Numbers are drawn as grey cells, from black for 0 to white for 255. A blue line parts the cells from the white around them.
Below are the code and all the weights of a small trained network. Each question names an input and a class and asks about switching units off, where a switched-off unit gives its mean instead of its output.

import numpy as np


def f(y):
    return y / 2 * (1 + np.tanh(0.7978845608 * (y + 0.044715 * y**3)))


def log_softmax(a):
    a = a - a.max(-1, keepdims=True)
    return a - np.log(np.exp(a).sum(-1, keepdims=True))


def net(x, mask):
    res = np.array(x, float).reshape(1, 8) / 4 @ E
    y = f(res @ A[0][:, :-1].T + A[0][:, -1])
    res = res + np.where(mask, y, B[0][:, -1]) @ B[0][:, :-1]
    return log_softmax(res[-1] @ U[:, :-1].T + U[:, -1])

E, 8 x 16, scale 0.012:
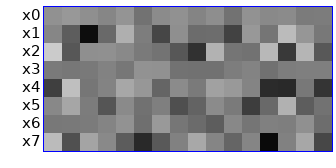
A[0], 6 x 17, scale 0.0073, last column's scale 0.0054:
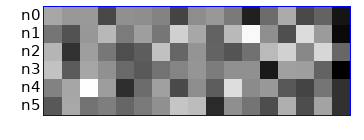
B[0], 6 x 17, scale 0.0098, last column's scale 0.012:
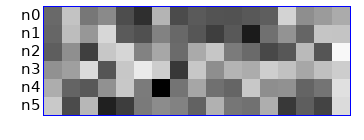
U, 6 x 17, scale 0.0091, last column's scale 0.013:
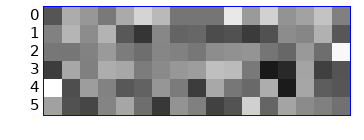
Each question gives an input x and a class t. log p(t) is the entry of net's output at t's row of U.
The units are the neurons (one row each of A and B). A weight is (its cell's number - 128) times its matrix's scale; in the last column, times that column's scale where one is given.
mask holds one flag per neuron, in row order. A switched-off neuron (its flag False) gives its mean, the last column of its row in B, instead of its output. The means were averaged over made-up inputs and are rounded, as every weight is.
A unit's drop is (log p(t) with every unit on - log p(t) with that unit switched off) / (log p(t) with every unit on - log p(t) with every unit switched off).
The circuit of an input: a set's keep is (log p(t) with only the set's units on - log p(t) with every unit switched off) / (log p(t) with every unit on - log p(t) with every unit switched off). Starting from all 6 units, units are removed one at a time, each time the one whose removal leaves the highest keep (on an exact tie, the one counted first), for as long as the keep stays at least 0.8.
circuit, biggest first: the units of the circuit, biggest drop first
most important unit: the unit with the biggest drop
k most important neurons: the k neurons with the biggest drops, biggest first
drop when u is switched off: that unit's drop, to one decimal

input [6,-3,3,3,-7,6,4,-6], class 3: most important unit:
n2
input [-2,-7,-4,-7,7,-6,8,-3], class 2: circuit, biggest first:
[n2; n4]
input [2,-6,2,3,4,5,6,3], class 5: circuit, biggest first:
[n4; n2]
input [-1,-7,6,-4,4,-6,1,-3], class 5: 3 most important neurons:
[n4; n5; n2]
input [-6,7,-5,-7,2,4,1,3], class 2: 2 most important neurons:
[n4; n5]
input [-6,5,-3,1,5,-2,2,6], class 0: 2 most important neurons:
[n3; n2]
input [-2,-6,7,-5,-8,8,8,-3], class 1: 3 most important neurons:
[n0; n5; n3]
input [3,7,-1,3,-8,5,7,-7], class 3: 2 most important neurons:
[n2; n3]
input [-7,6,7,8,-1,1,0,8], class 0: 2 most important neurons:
[n3; n5]
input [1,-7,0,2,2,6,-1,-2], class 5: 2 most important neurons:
[n4; n1]
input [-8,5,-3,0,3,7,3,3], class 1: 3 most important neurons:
[n0; n4; n2]
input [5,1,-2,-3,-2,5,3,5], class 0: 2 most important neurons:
[n3; n1]
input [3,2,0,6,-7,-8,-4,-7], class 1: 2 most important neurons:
[n1; n3]
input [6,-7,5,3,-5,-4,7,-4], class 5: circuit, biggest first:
[n4]
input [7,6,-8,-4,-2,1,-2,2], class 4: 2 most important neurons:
[n5; n4]
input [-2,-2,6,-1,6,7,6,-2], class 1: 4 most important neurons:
[n0; n2; n5; n3]
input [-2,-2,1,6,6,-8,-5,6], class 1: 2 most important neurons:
[n1; n2]
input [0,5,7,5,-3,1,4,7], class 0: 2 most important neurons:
[n3; n5]
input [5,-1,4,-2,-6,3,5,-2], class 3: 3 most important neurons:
[n2; n5; n3]
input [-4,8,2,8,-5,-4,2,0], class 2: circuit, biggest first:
[n4]
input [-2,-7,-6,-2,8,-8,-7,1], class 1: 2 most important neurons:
[n1; n2]
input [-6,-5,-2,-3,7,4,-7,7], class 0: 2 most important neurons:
[n3; n2]
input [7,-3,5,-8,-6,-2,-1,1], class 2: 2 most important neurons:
[n5; n2]
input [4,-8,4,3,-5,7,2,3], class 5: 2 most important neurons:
[n4; n1]
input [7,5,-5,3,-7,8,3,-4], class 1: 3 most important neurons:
[n0; n3; n4]
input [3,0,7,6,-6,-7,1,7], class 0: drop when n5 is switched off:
0.1
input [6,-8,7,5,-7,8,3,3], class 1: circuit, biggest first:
[n0]
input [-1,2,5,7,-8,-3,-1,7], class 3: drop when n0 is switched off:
0.0
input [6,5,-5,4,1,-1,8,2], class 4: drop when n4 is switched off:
0.3
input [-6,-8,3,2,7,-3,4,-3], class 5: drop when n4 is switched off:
0.7
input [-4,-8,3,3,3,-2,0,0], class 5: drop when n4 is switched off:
0.7
